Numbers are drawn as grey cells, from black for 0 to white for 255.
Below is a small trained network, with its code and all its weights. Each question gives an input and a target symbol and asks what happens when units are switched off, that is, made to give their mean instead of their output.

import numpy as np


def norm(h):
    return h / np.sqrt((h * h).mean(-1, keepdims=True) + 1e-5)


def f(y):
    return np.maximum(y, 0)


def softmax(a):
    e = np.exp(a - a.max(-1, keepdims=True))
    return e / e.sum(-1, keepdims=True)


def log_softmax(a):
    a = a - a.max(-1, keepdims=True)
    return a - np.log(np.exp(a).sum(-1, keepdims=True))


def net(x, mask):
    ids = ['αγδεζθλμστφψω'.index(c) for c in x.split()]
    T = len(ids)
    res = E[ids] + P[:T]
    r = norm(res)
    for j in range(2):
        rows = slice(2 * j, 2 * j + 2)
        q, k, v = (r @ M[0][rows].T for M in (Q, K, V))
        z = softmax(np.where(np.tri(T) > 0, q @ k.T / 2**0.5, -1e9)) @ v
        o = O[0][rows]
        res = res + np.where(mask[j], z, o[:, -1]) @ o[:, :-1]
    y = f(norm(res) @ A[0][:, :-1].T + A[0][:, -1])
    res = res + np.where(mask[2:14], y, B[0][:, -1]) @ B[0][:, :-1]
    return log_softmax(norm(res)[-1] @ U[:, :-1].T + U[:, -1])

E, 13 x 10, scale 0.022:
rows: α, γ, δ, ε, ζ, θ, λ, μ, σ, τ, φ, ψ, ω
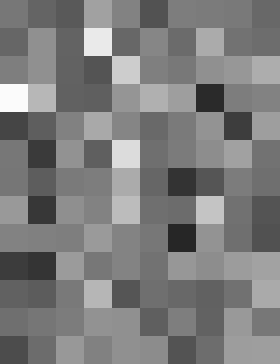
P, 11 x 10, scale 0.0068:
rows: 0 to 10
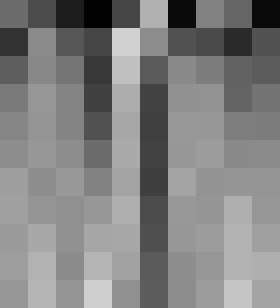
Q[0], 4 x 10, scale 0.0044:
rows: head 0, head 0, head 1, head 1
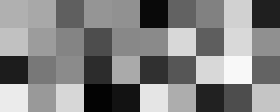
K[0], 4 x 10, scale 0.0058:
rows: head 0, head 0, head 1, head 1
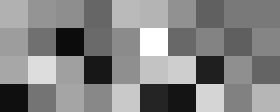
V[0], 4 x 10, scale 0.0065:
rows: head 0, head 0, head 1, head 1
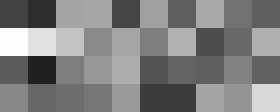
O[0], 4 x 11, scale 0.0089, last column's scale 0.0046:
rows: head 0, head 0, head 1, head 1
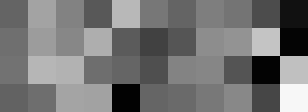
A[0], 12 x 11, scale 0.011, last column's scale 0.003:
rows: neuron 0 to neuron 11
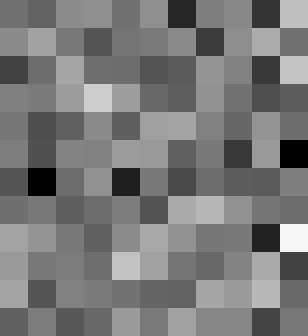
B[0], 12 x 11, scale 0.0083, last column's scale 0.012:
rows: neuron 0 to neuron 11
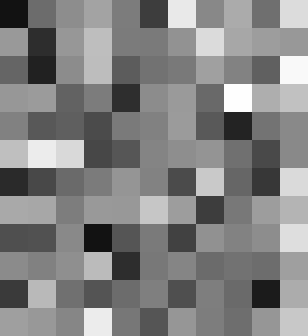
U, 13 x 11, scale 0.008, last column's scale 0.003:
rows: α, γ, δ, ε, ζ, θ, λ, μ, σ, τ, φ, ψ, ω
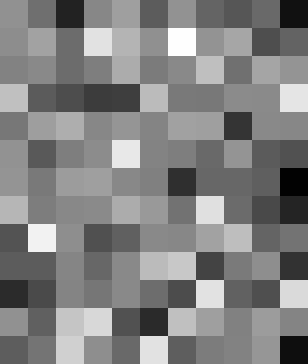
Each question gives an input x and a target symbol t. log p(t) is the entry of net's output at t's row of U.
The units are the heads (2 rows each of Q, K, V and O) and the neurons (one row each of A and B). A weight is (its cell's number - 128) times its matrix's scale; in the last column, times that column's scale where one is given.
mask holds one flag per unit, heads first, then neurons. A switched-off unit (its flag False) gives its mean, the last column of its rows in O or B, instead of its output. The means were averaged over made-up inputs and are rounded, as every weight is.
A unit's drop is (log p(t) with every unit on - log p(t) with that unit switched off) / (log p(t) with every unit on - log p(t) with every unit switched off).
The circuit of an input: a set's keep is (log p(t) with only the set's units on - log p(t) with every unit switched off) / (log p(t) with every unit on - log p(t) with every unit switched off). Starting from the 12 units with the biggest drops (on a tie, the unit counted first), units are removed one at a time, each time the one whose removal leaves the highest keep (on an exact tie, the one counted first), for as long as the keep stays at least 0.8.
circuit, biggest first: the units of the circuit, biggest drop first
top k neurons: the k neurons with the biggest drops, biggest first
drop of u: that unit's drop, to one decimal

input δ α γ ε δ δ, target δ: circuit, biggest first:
(head 1; neuron 2)
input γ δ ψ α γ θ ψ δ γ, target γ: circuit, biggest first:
(neuron 8; neuron 3)
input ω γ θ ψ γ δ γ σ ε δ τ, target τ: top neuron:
(neuron 6)
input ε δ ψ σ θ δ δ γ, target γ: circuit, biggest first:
(neuron 8; head 1)
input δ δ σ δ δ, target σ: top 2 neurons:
(neuron 10; neuron 2)
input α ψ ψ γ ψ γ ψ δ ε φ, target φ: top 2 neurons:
(neuron 6; neuron 11)
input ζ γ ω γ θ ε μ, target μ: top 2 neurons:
(neuron 0; neuron 8)
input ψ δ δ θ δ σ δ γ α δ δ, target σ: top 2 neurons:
(neuron 2; neuron 10)
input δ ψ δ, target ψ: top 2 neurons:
(neuron 11; neuron 6)
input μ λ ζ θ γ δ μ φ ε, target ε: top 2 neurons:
(neuron 0; neuron 8)
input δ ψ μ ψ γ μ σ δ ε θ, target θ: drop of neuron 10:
0.3
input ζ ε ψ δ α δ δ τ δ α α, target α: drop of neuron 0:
0.3
